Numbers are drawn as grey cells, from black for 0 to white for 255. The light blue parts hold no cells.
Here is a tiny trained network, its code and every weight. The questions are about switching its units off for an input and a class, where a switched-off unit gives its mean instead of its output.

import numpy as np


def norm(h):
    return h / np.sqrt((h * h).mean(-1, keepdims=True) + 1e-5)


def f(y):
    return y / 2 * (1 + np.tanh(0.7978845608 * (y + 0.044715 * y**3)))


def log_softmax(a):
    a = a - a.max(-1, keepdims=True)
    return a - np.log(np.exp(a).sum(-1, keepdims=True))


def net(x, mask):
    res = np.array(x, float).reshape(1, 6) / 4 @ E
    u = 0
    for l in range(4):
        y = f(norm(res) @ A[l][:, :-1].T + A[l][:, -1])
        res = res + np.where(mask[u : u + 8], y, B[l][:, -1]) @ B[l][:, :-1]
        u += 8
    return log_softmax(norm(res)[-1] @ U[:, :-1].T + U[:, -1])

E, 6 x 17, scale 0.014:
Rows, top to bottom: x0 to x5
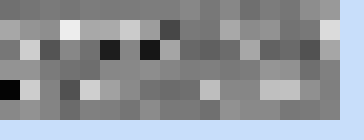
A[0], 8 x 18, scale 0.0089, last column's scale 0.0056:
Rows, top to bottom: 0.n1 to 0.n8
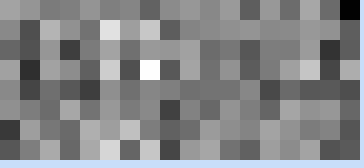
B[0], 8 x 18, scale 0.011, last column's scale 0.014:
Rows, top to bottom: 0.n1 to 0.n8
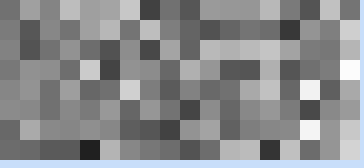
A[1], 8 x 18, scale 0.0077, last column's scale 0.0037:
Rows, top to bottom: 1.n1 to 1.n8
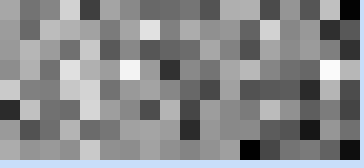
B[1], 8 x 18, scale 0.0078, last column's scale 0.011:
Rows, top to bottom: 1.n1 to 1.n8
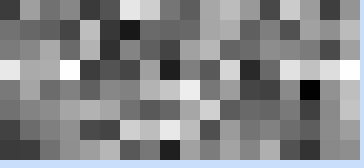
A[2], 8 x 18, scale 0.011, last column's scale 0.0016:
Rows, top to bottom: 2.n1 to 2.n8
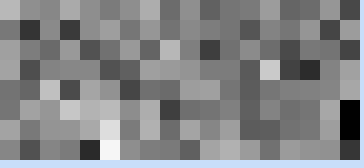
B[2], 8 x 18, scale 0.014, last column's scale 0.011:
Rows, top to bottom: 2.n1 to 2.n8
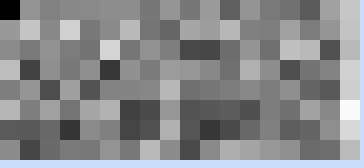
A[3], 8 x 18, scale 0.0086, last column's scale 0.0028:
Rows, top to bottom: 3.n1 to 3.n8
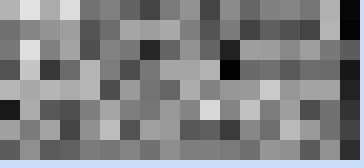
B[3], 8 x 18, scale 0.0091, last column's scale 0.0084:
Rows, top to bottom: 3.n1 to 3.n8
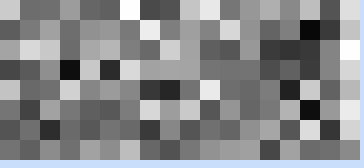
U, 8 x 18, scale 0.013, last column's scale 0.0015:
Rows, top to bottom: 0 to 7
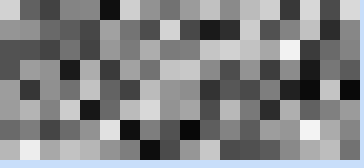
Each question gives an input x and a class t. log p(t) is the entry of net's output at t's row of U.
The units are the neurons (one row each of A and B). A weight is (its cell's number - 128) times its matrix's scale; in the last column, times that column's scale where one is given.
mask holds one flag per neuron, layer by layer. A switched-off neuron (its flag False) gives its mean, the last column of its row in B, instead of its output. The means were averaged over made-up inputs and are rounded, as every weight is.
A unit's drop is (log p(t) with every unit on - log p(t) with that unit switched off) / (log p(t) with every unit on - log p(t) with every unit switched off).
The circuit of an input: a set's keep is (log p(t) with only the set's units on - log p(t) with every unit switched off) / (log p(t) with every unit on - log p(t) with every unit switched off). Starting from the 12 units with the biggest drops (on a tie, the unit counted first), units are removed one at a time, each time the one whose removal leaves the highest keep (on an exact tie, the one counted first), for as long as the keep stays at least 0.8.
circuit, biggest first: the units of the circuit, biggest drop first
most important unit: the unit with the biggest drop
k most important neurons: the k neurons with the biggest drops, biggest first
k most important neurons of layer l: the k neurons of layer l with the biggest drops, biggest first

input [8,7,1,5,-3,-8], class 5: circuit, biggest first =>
[1.n1]
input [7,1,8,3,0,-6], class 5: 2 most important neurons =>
[0.n7, 0.n4]
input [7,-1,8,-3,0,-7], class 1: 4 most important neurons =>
[0.n4, 2.n3, 0.n7, 1.n4]
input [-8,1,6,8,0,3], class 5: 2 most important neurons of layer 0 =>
[0.n7, 0.n4]
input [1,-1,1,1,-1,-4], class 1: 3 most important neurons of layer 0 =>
[0.n4, 0.n7, 0.n8]
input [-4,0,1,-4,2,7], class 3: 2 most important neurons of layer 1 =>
[1.n4, 1.n3]
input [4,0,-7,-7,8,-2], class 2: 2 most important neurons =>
[0.n8, 1.n4]
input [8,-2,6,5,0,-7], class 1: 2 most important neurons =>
[0.n4, 2.n3]
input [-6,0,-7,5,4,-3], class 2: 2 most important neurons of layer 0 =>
[0.n8, 0.n3]
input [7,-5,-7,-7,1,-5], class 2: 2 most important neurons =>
[0.n8, 0.n3]
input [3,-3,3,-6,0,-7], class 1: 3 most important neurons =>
[0.n4, 0.n7, 2.n3]
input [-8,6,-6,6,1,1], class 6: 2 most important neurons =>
[0.n8, 2.n6]
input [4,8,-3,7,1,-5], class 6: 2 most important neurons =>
[2.n6, 1.n4]
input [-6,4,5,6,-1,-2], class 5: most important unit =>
0.n7
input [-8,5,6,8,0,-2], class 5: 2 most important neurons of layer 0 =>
[0.n7, 0.n4]
